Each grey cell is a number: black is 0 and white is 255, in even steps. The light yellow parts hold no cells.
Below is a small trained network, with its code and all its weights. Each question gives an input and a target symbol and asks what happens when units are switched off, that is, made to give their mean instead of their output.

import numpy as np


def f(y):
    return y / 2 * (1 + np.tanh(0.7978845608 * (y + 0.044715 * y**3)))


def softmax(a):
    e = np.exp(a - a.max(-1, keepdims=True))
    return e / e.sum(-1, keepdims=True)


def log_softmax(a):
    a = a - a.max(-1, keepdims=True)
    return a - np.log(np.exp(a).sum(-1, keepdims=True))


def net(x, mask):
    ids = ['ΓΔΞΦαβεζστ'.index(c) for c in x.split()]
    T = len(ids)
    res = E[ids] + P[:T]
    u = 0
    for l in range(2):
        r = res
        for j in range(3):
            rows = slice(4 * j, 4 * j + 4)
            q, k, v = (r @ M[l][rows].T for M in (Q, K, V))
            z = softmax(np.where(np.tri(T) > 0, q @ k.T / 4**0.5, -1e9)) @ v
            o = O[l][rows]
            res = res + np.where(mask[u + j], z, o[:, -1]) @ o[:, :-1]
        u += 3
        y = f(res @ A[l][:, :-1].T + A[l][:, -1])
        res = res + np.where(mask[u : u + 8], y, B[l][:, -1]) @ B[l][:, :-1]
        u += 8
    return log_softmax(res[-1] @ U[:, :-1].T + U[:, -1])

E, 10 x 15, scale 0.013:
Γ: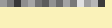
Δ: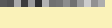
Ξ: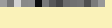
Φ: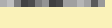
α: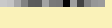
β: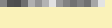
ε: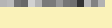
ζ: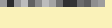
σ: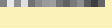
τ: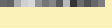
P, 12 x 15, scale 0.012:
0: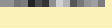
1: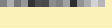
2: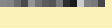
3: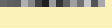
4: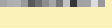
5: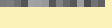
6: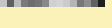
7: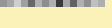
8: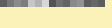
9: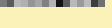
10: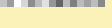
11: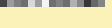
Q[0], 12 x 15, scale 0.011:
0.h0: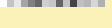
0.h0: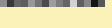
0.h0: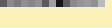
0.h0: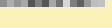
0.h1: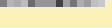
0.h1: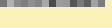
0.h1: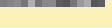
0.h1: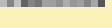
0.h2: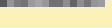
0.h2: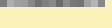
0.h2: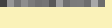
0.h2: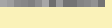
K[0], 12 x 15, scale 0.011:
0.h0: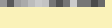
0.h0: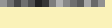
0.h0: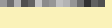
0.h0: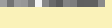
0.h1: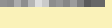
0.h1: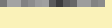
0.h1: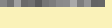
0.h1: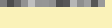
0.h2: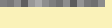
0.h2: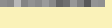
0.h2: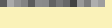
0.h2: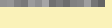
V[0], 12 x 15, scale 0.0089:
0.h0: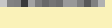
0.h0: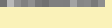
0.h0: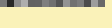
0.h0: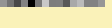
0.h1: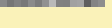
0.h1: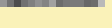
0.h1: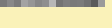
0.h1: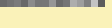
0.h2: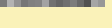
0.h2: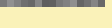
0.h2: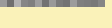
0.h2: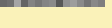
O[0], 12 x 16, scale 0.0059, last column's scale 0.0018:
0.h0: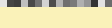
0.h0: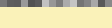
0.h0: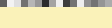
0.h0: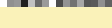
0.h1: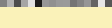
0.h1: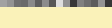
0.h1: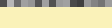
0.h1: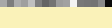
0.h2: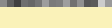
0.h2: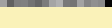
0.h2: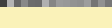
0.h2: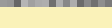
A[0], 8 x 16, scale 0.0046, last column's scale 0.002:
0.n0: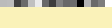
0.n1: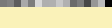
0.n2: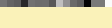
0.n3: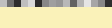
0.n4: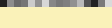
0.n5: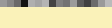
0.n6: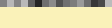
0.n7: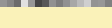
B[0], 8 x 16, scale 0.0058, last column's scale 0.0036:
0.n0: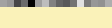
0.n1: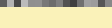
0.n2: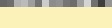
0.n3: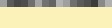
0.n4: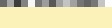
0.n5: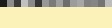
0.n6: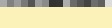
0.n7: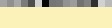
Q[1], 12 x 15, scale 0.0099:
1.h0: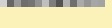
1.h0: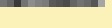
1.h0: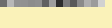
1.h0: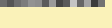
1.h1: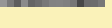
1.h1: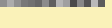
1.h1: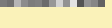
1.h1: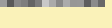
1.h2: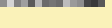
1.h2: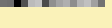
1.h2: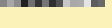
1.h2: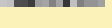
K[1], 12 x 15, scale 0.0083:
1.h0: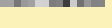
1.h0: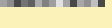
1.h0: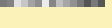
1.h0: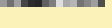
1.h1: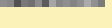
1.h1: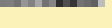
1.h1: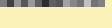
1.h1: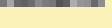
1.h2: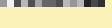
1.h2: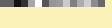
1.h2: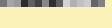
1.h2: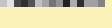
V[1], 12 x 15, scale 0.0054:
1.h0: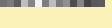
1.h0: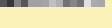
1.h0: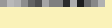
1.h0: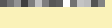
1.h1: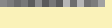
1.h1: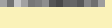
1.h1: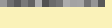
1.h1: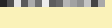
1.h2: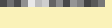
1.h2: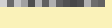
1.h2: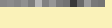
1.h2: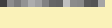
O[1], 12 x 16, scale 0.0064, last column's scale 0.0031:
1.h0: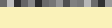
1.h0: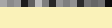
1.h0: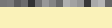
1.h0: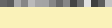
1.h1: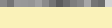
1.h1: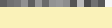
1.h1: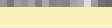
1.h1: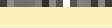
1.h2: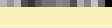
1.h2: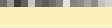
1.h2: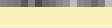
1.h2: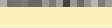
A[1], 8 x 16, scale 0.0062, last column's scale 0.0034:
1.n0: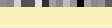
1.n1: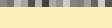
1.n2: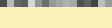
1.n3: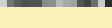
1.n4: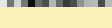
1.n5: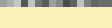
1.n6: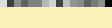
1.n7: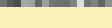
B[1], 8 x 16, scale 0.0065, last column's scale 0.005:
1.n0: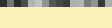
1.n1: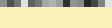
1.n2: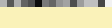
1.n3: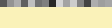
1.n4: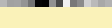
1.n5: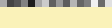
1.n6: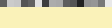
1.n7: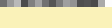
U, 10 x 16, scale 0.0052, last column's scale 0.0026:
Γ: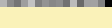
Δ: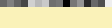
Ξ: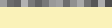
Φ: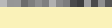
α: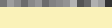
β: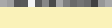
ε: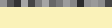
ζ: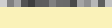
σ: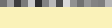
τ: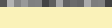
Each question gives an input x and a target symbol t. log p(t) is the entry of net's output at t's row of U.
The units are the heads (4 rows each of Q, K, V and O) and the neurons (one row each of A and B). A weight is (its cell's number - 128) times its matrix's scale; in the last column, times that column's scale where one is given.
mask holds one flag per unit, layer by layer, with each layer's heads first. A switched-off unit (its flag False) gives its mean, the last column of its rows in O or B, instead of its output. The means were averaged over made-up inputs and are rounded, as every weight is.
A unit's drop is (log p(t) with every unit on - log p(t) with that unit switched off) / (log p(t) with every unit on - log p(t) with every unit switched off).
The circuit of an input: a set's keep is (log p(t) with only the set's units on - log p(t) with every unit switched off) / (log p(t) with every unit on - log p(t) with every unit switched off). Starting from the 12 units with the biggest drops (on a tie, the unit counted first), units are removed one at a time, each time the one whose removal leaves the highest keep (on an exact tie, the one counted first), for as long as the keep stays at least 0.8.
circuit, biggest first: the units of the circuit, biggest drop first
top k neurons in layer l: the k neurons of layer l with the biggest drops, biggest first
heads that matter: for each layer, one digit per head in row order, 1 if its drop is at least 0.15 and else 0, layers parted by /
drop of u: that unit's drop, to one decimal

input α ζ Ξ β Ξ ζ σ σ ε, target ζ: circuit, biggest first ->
(1.h2, 0.n0, 1.n4)
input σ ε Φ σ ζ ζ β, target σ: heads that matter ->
100 / 100
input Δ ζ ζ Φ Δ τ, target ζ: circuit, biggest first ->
(1.h2, 1.n4)
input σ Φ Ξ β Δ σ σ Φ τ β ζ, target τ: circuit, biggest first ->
(0.h0, 1.h0)
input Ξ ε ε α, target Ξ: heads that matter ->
100 / 101
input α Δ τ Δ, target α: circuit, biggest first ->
(1.h0, 0.h0, 1.n6, 1.n3)
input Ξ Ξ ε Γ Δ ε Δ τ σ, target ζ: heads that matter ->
000 / 001
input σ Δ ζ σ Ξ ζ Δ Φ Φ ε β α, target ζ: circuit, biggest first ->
(1.h2, 1.n4)
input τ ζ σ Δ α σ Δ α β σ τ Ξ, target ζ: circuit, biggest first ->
(1.h2, 1.n4, 0.n5)
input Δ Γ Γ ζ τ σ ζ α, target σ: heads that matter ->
000 / 100
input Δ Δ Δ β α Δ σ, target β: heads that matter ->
010 / 100
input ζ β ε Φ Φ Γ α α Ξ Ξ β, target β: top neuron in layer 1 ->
(1.n3)
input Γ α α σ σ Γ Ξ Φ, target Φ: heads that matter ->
101 / 100
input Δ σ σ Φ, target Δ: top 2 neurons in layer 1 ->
(1.n0, 1.n1)
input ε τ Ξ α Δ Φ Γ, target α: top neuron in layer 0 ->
(0.n3)
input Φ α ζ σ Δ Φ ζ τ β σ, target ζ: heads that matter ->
100 / 000
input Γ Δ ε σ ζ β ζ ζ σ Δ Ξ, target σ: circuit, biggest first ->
(1.h0, 0.h0, 0.h1)
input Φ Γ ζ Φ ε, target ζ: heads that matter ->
100 / 000
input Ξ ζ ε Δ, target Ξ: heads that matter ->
100 / 100
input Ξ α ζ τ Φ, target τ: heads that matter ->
100 / 000
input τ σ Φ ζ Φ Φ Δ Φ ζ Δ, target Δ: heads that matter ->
000 / 100
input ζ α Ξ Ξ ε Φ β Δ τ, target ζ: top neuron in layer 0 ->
(0.n4)
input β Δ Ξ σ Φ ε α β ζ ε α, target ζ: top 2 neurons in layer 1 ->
(1.n2, 1.n5)
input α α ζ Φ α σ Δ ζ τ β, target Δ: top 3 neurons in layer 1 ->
(1.n0, 1.n1, 1.n4)
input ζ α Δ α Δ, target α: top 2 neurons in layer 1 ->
(1.n3, 1.n6)
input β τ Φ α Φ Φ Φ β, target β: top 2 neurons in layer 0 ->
(0.n3, 0.n1)
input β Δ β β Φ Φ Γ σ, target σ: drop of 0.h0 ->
0.2
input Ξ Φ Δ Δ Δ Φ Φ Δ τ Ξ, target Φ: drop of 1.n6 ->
0.6
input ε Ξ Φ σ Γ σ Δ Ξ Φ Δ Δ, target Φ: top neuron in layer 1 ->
(1.n6)
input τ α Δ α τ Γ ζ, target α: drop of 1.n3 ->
0.3
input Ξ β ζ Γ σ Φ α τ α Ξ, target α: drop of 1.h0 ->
0.8
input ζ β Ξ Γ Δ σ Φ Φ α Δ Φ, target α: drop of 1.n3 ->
0.4
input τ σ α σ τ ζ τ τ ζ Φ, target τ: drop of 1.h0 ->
0.1
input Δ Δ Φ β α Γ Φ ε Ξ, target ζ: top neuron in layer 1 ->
(1.n4)
